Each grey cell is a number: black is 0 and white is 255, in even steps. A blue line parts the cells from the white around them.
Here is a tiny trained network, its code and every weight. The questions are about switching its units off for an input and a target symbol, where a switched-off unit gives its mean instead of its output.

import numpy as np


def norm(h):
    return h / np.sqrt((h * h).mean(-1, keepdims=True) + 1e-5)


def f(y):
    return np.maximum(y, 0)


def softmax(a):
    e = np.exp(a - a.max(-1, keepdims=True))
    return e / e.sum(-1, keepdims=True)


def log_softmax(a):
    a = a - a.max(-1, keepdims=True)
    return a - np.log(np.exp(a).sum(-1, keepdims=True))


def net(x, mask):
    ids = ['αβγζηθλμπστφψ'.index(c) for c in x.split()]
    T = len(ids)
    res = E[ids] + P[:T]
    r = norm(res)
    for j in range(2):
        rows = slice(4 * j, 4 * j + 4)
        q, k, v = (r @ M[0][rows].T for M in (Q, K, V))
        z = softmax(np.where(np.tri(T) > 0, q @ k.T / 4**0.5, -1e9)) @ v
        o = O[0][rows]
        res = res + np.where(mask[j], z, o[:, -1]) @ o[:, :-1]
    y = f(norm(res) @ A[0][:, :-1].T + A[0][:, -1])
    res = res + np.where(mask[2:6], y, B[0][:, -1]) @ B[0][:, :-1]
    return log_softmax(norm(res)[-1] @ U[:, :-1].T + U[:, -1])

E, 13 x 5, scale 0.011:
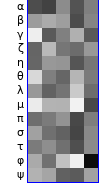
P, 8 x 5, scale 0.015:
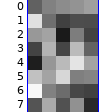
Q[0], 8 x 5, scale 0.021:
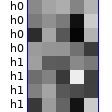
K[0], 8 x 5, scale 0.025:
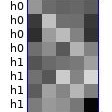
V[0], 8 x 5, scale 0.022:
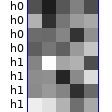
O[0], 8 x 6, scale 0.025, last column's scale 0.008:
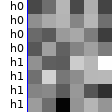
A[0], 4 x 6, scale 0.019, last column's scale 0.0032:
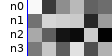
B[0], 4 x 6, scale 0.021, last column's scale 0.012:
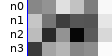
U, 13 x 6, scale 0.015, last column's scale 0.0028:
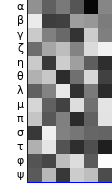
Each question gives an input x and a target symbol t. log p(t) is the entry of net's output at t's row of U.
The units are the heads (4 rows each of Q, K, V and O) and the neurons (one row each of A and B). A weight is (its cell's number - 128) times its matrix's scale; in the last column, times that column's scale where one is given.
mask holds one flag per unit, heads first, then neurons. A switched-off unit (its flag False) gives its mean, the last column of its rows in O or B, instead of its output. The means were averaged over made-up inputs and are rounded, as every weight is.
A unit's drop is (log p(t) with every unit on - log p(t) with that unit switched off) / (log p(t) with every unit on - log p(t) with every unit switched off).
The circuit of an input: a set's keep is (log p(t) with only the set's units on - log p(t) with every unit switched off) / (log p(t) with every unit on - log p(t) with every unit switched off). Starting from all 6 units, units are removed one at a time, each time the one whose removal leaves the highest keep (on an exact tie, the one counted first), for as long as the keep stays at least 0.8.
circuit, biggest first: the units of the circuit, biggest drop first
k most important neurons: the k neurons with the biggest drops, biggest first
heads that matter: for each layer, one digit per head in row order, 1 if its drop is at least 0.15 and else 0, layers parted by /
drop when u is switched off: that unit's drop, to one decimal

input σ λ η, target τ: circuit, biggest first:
[h1 n1]
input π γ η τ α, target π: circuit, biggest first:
[h1 n2]
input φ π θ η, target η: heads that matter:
11
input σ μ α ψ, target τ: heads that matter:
01
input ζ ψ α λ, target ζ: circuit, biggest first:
[n3]
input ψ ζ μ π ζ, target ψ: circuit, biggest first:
[h1 n3]
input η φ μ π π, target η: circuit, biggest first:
[h1 h0 n0]
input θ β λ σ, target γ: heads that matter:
00
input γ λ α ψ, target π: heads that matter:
01
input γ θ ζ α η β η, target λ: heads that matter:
11
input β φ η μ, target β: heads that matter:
11
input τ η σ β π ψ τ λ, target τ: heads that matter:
01
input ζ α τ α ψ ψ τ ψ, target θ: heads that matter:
11
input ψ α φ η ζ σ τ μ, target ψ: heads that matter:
10
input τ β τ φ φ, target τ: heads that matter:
01
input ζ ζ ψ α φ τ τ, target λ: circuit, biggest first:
[h1]
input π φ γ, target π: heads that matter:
10
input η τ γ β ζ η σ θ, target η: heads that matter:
11
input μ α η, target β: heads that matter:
01
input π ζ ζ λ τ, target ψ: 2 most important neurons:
[n3 n1]
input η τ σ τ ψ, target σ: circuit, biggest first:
[h1 n3]
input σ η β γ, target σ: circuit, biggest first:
[h1]
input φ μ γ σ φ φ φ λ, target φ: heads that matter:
00
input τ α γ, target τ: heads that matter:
01
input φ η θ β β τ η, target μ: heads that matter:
11
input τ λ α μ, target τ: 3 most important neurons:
[n1 n0 n3]
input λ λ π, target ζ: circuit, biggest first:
[h0]
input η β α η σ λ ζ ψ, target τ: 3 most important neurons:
[n1 n2 n0]
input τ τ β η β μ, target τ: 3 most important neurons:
[n1 n2 n0]
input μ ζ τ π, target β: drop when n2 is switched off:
0.3
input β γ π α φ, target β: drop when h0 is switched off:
0.1
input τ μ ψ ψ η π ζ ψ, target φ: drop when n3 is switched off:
0.0
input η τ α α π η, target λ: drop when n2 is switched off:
0.1
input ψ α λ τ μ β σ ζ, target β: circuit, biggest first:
[h1]
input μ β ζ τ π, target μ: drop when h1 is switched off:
0.8
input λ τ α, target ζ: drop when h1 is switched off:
0.4
